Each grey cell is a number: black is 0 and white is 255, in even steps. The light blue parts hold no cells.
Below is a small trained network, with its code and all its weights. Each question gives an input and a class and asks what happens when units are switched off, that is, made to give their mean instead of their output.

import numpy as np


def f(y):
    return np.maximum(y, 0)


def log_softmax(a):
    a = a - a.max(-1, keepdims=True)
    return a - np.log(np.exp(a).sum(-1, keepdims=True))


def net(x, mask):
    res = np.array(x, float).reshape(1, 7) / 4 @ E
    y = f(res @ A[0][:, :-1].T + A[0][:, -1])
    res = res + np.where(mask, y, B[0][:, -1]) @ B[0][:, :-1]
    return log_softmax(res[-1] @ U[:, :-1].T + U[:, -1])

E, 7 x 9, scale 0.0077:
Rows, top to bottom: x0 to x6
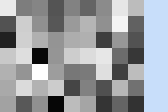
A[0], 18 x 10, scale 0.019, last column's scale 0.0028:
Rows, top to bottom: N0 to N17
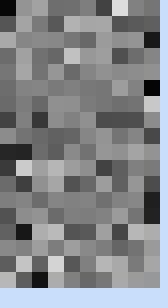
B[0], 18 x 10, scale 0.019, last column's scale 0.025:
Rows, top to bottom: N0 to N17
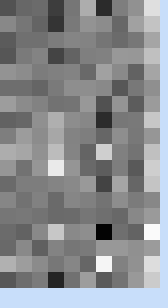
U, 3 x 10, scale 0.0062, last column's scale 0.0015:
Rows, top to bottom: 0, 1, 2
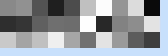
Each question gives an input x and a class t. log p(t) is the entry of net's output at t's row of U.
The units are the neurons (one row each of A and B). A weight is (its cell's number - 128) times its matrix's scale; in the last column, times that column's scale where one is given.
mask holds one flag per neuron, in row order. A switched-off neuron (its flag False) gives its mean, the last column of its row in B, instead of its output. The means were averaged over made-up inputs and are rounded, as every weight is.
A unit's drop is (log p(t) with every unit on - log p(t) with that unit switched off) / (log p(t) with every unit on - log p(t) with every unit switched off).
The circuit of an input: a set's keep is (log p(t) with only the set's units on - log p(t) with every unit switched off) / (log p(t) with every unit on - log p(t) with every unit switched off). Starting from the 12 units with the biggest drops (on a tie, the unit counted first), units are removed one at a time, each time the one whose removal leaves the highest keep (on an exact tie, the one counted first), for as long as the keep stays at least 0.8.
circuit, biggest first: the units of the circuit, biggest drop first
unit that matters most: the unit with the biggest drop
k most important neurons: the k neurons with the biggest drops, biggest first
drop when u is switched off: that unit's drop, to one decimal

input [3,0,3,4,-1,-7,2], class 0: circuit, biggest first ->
(N14; N0)
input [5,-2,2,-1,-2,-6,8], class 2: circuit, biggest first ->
(N0; N9)
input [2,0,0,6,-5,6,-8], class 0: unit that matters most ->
N17
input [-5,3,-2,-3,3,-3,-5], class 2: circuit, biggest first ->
(N9; N17)
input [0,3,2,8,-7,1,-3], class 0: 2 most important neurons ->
(N16; N14)
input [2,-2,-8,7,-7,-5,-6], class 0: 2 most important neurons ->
(N14; N0)
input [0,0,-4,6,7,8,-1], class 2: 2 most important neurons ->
(N0; N1)
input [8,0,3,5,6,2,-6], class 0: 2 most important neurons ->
(N10; N14)
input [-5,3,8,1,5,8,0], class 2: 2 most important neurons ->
(N10; N16)
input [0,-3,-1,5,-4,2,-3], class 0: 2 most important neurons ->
(N14; N16)
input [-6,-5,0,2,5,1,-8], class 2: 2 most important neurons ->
(N16; N0)
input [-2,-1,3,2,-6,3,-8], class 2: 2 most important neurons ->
(N16; N10)
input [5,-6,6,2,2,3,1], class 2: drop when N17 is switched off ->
0.1
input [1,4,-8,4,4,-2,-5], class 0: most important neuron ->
(N16)
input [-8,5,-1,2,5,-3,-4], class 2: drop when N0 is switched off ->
0.3
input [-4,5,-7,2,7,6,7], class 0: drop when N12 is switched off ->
0.0
